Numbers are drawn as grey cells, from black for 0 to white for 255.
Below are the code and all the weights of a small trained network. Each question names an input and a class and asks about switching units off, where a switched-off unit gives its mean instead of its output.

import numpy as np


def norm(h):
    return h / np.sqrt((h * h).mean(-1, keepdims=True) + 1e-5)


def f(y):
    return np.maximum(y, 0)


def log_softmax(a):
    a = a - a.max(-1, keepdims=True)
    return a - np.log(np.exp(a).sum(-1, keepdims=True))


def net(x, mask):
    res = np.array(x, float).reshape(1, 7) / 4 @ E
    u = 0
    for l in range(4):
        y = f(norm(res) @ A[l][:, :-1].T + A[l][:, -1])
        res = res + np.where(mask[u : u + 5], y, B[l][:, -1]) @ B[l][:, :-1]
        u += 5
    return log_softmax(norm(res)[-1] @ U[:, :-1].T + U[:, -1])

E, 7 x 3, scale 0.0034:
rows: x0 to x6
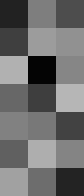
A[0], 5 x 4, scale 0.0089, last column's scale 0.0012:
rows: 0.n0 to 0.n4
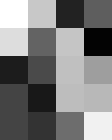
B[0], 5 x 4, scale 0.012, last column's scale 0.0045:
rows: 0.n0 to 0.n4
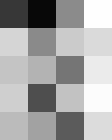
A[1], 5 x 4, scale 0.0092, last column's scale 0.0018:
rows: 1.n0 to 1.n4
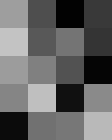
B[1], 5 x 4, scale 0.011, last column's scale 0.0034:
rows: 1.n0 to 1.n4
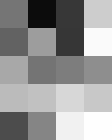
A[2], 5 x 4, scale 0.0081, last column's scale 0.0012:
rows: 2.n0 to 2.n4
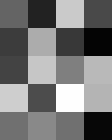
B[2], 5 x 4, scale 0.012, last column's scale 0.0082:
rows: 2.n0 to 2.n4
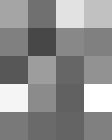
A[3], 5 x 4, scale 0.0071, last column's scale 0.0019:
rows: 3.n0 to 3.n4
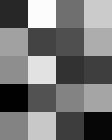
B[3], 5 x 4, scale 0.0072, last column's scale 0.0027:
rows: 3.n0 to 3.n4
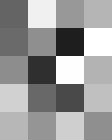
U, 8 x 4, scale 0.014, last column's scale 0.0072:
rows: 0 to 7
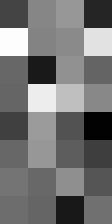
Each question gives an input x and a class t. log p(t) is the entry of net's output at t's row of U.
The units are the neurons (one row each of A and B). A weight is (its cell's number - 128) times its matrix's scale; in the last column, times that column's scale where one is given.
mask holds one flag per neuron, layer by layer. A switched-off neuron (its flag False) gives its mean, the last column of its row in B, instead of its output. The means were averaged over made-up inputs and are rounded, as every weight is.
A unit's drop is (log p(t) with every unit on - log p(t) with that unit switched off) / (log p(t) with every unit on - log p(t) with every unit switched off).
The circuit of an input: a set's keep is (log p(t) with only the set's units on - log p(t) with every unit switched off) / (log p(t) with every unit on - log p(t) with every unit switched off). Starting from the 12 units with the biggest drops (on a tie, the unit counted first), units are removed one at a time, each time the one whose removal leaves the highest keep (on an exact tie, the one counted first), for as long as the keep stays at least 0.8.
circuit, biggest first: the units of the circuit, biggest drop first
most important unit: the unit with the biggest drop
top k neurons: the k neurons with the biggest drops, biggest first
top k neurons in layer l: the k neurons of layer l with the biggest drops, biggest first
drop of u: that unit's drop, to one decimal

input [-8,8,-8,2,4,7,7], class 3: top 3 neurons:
1.n4; 0.n3; 1.n0
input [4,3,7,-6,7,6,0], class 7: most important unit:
1.n0
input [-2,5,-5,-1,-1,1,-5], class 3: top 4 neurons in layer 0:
0.n3; 0.n1; 0.n4; 0.n0
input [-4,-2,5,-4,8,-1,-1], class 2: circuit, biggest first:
0.n0; 0.n2
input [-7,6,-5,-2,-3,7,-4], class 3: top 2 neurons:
0.n3; 0.n1
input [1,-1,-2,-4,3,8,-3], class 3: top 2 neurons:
0.n3; 0.n1
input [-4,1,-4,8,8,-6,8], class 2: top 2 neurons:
0.n0; 0.n2
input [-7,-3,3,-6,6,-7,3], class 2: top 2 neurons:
0.n0; 0.n3
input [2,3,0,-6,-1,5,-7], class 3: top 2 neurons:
0.n3; 2.n3
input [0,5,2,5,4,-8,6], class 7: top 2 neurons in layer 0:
0.n1; 0.n2
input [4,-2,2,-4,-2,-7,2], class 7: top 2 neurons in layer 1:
1.n0; 1.n3
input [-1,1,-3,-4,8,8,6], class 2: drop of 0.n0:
0.5
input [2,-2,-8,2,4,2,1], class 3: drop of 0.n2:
0.1
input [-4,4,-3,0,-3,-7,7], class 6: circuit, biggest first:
0.n0
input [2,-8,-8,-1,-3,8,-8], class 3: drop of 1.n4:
0.0
